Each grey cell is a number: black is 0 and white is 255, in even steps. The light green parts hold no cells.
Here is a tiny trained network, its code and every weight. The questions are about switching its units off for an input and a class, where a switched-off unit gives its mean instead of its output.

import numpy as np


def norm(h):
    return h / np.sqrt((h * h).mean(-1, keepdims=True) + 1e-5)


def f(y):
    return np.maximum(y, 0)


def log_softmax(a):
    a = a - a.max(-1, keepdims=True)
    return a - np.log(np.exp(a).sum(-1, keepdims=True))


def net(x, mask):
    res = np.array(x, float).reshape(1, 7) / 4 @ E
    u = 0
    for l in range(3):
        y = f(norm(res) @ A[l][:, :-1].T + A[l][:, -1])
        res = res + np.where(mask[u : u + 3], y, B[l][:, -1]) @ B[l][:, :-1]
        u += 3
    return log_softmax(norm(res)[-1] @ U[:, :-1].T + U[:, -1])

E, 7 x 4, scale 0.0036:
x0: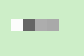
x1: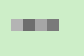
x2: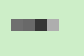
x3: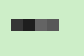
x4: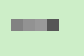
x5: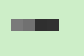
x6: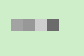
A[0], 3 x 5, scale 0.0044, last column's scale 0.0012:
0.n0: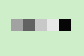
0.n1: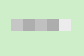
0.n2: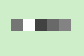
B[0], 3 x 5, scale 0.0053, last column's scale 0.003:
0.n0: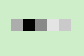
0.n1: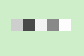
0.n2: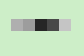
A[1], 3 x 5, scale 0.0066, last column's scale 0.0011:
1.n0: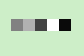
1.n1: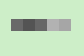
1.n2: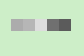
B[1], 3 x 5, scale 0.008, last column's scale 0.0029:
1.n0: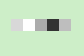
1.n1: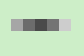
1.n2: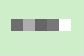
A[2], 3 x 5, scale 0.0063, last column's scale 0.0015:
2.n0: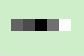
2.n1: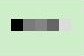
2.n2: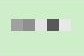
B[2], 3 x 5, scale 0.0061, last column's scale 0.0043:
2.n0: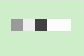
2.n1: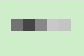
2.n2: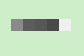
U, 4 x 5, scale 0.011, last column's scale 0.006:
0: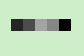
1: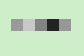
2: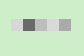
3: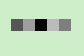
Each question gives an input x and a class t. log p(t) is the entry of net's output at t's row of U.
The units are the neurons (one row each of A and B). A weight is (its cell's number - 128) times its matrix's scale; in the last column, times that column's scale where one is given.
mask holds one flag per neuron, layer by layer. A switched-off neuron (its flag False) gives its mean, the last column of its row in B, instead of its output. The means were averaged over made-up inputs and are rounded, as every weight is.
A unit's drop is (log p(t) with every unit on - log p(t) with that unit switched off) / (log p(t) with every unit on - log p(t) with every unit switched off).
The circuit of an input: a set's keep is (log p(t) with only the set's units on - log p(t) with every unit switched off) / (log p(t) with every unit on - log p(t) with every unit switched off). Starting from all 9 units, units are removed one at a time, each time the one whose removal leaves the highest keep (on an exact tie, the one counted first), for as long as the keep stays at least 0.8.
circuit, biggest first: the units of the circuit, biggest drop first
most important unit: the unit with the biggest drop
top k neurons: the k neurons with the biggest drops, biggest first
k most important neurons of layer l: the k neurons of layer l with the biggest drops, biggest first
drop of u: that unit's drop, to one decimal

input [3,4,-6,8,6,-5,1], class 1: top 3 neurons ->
[2.n0, 2.n2, 2.n1]
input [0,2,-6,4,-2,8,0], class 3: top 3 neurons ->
[0.n1, 1.n0, 2.n0]
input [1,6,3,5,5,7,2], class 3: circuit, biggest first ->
[0.n1, 2.n0]
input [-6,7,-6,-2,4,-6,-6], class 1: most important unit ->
2.n0
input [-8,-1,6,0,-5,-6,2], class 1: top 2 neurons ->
[1.n0, 2.n0]
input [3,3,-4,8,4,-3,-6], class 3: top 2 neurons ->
[0.n1, 2.n0]
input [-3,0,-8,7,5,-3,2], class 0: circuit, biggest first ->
[2.n1, 0.n1]
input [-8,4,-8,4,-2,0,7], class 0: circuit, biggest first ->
[2.n1, 1.n0]
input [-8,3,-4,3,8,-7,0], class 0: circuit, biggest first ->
[2.n1, 2.n0]
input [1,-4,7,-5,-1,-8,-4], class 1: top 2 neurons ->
[1.n0, 2.n1]
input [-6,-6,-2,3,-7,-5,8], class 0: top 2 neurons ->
[2.n0, 0.n0]
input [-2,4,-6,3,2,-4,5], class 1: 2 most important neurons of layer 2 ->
[2.n2, 2.n1]
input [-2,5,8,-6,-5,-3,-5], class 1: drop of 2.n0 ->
0.1
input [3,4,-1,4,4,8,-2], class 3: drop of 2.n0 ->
0.4
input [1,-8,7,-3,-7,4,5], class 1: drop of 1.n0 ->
0.8
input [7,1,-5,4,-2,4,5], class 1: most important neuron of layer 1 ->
[1.n2]
